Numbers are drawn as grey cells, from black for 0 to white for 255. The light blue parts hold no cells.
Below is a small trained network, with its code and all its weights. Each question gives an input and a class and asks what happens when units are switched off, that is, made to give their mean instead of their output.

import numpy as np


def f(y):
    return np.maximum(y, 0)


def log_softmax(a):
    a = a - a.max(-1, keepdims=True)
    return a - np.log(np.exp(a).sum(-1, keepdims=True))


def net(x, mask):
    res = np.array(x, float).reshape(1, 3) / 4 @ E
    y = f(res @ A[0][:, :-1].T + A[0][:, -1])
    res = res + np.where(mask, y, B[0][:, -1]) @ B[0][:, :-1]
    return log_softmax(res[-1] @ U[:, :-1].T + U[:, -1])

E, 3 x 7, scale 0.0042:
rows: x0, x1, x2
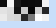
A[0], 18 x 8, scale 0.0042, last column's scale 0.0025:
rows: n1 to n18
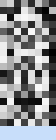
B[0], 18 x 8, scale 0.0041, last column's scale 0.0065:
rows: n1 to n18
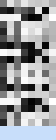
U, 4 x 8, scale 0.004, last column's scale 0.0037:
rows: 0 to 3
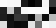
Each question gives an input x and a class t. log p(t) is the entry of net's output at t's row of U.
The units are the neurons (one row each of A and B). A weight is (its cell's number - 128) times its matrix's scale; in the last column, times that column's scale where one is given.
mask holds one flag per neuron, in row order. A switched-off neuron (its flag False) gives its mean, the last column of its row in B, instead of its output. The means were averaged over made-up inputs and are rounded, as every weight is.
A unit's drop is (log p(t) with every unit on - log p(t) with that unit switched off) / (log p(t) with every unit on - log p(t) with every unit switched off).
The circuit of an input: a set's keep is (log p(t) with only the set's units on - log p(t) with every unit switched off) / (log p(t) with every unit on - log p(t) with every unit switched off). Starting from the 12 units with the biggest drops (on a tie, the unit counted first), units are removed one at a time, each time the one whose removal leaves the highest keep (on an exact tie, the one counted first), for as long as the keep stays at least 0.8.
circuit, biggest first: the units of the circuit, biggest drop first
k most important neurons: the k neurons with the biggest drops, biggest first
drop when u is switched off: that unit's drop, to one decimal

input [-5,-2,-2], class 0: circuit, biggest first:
[n3, n8]
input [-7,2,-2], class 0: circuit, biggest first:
[n3]
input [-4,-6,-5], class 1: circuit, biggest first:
[n18, n5]
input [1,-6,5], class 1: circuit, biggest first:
[n12, n5]
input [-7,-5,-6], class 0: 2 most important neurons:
[n3, n8]
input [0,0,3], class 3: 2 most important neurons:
[n2, n11]
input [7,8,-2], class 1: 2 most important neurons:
[n3, n8]
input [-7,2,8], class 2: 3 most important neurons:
[n7, n9, n13]
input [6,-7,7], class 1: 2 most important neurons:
[n12, n5]
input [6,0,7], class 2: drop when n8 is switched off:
0.3
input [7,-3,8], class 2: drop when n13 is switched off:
0.2
